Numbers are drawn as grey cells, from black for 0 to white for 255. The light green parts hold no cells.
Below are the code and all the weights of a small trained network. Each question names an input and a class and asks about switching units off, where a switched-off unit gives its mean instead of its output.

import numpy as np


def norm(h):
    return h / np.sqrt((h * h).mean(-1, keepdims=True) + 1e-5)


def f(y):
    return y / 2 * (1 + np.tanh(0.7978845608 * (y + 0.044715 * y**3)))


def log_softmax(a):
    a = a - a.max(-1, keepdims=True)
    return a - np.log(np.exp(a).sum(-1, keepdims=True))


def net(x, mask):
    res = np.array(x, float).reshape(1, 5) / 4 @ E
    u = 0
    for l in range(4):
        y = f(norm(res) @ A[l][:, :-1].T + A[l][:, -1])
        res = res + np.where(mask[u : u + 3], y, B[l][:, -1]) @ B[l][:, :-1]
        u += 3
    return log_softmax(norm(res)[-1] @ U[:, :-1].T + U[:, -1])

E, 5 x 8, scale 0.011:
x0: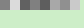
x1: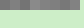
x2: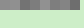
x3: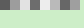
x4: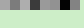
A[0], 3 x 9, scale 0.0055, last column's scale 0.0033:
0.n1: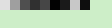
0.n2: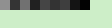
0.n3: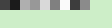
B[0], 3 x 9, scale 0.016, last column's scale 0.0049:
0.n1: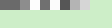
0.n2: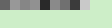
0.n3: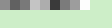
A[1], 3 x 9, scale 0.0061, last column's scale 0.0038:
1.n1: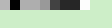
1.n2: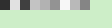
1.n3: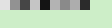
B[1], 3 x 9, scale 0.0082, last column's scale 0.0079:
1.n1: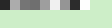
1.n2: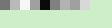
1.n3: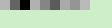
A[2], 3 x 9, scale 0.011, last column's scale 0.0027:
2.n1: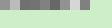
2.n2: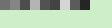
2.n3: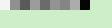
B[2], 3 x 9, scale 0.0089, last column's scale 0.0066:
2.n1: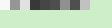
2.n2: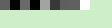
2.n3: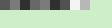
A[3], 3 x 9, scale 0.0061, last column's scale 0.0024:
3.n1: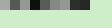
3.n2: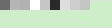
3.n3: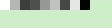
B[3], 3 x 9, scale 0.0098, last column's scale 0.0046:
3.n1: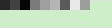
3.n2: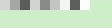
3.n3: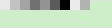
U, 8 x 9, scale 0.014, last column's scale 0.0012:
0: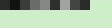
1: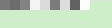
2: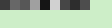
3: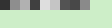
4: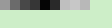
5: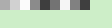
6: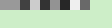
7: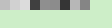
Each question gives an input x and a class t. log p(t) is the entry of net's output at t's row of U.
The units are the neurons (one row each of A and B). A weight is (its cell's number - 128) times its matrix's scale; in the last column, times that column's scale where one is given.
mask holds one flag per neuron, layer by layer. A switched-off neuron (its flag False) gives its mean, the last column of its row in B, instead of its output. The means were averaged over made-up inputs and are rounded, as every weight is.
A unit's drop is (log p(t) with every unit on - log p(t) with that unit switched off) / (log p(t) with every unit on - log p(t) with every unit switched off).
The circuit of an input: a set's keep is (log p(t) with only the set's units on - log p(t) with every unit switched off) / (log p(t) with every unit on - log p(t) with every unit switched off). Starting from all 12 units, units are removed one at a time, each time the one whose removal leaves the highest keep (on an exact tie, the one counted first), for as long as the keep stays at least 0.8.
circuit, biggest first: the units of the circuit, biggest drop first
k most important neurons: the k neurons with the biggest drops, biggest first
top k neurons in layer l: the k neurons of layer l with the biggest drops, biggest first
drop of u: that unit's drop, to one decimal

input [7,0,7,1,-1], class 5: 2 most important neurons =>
(1.n2 0.n2)
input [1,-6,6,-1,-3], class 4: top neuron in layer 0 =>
(0.n2)
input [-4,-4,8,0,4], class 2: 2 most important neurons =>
(0.n2 2.n2)
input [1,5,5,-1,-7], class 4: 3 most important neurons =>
(2.n2 1.n2 1.n1)
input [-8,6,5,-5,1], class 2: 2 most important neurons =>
(1.n1 0.n2)
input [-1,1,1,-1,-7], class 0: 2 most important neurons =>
(2.n2 0.n1)
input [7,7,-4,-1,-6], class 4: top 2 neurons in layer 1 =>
(1.n3 1.n1)
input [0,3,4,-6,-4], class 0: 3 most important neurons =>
(2.n2 0.n1 3.n3)
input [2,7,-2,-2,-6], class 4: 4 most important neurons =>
(2.n2 1.n2 1.n1 0.n2)
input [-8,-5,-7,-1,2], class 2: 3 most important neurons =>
(0.n2 1.n1 2.n2)
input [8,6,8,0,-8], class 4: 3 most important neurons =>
(2.n2 1.n1 0.n1)
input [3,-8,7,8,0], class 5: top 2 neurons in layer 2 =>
(2.n2 2.n3)
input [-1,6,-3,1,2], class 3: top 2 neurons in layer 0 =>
(0.n1 0.n2)
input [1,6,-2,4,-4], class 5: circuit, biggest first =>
(1.n2)
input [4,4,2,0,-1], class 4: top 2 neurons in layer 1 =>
(1.n3 1.n1)
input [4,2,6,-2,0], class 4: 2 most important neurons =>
(1.n3 2.n2)
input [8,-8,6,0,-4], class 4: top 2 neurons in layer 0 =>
(0.n1 0.n3)
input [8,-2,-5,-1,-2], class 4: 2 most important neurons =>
(1.n3 2.n2)
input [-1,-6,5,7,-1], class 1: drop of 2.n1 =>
0.1
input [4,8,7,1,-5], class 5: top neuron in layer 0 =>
(0.n2)
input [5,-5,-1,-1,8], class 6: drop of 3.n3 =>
-0.1
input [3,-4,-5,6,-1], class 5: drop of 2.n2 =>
0.1
